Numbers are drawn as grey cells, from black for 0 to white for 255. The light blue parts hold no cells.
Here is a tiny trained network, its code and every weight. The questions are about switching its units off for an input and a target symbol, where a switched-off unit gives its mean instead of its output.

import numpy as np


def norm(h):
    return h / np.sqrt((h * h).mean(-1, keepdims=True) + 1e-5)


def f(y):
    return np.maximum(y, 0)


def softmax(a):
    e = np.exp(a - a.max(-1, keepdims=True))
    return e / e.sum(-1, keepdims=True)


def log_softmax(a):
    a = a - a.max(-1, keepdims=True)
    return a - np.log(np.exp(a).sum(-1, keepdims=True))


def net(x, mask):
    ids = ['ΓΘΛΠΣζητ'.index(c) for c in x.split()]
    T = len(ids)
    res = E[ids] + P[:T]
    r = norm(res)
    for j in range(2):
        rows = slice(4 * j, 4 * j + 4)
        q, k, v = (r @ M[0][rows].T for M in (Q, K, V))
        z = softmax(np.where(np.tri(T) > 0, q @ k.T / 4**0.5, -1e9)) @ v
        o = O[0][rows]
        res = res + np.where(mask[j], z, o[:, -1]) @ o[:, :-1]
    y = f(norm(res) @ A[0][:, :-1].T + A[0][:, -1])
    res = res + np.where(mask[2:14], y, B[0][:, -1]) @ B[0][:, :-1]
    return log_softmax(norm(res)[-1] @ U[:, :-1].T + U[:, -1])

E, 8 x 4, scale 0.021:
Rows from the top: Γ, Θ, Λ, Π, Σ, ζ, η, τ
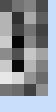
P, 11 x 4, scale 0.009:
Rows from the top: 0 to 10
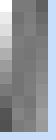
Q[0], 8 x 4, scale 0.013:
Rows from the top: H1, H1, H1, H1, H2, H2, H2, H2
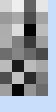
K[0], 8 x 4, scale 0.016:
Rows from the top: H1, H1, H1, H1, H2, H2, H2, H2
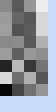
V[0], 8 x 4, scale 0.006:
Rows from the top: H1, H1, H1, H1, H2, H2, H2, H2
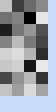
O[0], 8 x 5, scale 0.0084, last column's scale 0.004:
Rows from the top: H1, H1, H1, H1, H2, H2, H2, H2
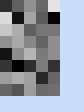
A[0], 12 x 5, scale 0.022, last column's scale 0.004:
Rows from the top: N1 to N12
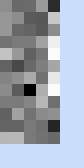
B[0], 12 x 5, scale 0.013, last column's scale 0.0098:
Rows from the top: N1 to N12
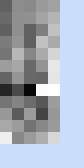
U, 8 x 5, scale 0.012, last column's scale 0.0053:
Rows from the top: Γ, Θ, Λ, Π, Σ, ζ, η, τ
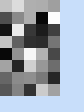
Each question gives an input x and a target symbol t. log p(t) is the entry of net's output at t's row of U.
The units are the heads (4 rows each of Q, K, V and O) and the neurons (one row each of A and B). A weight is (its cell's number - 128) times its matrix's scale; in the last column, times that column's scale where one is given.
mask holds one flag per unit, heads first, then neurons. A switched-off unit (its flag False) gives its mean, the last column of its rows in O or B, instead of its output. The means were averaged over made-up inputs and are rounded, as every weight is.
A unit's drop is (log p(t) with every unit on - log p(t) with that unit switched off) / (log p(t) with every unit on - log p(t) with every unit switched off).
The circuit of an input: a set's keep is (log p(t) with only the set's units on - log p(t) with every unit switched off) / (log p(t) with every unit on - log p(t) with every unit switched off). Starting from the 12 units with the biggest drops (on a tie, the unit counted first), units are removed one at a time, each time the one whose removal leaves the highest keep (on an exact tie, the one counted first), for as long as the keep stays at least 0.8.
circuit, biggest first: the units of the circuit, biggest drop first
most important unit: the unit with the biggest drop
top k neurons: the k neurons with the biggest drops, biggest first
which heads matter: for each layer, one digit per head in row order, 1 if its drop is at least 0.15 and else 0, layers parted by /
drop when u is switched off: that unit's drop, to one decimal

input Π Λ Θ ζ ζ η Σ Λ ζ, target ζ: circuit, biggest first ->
N8, N5, N12
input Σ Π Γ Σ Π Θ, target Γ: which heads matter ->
00
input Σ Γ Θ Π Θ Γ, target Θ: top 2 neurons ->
N8, N10
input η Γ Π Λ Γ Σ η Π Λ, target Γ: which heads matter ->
01
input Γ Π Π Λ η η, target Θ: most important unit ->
H2
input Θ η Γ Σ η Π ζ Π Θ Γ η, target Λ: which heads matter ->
11
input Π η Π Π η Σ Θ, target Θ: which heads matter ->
00
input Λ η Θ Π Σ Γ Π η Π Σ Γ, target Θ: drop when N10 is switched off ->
0.4
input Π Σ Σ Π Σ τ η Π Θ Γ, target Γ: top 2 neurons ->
N8, N12
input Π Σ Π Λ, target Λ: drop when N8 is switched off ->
0.5
